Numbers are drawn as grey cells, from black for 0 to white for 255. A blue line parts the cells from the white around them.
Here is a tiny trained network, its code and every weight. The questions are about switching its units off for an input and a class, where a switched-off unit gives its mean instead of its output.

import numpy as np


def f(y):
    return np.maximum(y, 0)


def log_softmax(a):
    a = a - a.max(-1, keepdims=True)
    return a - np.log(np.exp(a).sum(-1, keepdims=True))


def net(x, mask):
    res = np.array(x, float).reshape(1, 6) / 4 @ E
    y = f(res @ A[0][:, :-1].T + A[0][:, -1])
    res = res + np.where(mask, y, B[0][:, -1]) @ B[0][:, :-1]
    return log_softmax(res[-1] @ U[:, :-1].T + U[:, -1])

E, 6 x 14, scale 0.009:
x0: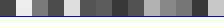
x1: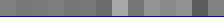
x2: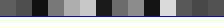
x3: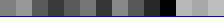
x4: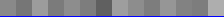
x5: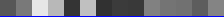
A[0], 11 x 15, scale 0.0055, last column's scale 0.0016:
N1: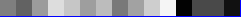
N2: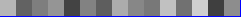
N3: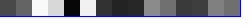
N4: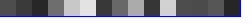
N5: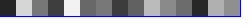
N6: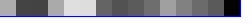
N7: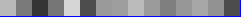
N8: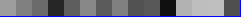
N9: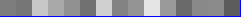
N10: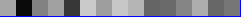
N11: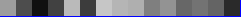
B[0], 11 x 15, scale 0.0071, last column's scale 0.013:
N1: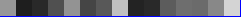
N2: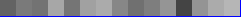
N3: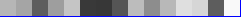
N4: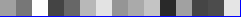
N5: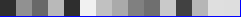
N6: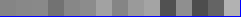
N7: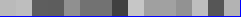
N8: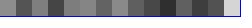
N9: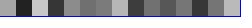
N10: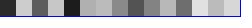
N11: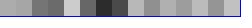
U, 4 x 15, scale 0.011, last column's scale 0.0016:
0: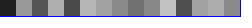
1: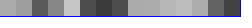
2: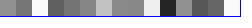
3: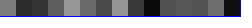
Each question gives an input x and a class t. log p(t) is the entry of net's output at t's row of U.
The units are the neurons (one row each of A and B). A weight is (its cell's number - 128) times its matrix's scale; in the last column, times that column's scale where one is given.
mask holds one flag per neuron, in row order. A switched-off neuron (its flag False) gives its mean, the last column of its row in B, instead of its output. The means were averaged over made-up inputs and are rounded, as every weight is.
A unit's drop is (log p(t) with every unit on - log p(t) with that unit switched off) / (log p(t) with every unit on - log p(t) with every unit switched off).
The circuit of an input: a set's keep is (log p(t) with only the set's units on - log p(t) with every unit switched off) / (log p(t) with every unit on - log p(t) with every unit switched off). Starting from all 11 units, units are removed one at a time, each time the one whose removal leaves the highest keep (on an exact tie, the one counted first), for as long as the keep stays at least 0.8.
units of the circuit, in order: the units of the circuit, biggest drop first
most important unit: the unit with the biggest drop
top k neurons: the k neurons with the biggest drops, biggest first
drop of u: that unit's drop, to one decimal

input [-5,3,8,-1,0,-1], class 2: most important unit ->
N4
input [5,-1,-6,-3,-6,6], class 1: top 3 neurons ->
N3, N4, N10
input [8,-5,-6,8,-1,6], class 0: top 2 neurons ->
N5, N1
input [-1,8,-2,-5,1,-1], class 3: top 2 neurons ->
N1, N4
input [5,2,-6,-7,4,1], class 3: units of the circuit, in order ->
N1, N4
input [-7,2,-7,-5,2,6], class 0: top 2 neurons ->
N10, N4
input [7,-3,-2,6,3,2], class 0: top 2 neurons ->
N5, N1
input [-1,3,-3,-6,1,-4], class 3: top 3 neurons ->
N1, N3, N9
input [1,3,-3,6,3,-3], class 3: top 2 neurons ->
N4, N8
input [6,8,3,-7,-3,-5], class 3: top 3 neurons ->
N1, N10, N3
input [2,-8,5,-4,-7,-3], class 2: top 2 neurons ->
N4, N3
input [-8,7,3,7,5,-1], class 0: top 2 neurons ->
N10, N1
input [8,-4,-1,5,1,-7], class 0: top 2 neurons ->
N5, N3
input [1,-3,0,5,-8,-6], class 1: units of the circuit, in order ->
N11
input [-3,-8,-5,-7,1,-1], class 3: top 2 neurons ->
N1, N4
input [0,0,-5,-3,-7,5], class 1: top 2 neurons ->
N3, N4
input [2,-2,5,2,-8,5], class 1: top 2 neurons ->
N3, N9
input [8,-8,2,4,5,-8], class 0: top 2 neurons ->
N5, N3
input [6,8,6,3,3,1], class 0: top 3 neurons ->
N5, N9, N8
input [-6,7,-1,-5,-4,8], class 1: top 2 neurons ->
N3, N5
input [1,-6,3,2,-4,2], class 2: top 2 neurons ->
N1, N11
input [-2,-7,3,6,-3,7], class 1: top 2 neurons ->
N3, N1
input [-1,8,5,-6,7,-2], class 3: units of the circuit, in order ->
N1
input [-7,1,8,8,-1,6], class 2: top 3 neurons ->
N4, N1, N5
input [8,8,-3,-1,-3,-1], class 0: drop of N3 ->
0.0
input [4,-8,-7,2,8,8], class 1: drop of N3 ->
1.1
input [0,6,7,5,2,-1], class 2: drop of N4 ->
0.6
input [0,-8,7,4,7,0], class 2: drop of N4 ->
0.5
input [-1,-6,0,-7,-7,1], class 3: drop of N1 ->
0.5
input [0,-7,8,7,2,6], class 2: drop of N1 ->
0.1
